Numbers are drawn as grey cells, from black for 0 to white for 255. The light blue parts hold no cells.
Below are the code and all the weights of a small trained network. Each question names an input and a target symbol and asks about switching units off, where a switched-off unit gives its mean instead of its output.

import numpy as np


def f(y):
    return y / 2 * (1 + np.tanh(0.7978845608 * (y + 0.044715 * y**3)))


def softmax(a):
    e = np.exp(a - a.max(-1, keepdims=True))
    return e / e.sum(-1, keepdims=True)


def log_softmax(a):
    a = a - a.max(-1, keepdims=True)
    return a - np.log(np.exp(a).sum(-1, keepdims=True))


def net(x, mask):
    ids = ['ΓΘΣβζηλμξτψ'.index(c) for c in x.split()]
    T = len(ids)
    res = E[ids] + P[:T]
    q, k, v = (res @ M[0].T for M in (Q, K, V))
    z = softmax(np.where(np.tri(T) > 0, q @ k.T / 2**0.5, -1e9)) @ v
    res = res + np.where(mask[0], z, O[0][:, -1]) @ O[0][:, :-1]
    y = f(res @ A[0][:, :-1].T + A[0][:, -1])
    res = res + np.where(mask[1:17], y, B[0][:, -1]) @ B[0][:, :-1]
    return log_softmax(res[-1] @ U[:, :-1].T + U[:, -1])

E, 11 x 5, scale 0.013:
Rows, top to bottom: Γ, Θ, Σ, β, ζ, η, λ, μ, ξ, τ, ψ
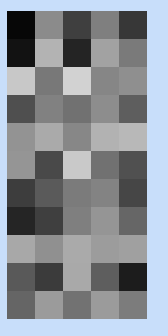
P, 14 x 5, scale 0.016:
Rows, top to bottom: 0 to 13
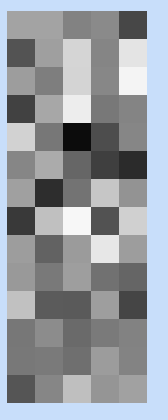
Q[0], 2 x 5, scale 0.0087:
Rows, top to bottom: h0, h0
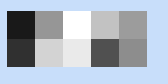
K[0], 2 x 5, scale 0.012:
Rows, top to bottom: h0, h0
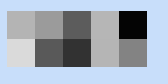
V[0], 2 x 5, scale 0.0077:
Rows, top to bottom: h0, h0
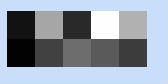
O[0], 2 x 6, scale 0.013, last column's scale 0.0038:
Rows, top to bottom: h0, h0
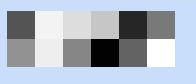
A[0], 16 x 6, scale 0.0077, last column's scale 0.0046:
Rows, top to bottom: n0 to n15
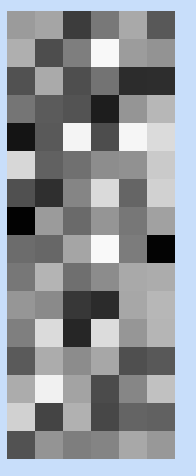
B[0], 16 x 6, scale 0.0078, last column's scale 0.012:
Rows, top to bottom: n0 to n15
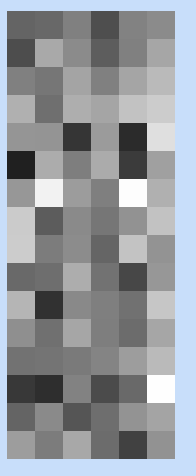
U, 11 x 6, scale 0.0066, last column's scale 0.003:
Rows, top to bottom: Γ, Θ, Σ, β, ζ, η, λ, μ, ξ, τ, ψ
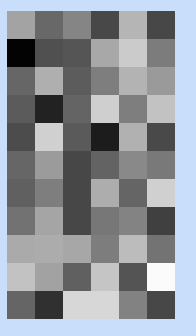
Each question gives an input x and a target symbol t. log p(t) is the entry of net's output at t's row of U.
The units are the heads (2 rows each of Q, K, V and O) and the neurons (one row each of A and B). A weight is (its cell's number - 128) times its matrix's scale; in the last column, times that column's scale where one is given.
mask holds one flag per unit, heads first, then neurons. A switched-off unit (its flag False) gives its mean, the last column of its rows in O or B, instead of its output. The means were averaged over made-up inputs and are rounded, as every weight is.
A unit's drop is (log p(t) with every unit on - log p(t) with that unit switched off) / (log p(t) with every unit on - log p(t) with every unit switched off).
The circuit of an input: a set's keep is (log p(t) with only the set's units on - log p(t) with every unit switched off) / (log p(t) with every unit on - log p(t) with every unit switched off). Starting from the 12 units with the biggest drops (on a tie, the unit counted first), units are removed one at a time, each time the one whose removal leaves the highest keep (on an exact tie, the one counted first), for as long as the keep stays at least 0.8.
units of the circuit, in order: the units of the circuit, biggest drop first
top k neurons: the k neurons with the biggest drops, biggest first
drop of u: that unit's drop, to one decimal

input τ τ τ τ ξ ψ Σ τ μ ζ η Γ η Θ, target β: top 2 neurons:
[n10 n4]
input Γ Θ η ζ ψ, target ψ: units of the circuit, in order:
[h0 n13 n11 n2]
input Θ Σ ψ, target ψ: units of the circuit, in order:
[h0 n13]
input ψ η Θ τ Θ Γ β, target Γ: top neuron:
[n10]
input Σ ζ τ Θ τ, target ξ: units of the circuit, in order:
[h0 n6 n8 n13]
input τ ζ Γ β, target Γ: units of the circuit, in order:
[h0 n10]
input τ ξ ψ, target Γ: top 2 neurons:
[n10 n3]
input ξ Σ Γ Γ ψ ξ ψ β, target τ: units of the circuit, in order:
[n4 h0 n13]
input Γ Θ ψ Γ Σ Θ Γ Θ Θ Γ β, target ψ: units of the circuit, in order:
[h0 n13 n2 n4]
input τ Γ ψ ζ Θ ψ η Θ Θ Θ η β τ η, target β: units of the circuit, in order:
[h0 n4]
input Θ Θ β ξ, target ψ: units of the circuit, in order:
[h0 n13]
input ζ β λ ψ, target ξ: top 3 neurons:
[n6 n8 n13]
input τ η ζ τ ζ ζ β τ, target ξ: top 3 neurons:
[n6 n8 n13]
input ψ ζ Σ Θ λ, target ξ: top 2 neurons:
[n6 n8]
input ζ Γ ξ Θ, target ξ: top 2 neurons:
[n6 n8]
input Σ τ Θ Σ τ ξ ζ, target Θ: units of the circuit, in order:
[h0 n5 n1]
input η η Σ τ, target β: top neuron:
[n4]
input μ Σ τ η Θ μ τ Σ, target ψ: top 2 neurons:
[n13 n6]
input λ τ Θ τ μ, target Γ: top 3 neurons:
[n10 n3 n4]
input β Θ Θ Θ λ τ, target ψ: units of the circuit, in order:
[h0 n2]
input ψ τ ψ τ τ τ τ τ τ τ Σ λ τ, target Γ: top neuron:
[n3]
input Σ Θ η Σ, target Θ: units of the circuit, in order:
[h0 n1]
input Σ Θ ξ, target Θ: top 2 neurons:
[n5 n1]
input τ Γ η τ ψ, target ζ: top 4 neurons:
[n13 n3 n4 n10]
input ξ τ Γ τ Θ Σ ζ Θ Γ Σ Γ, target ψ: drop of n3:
-0.1
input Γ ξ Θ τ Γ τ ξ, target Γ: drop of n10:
0.3
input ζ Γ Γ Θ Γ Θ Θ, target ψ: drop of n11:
0.2
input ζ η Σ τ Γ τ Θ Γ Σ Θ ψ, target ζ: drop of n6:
-0.1
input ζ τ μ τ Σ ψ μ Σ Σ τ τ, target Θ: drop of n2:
0.0
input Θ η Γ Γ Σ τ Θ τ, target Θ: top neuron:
[n6]
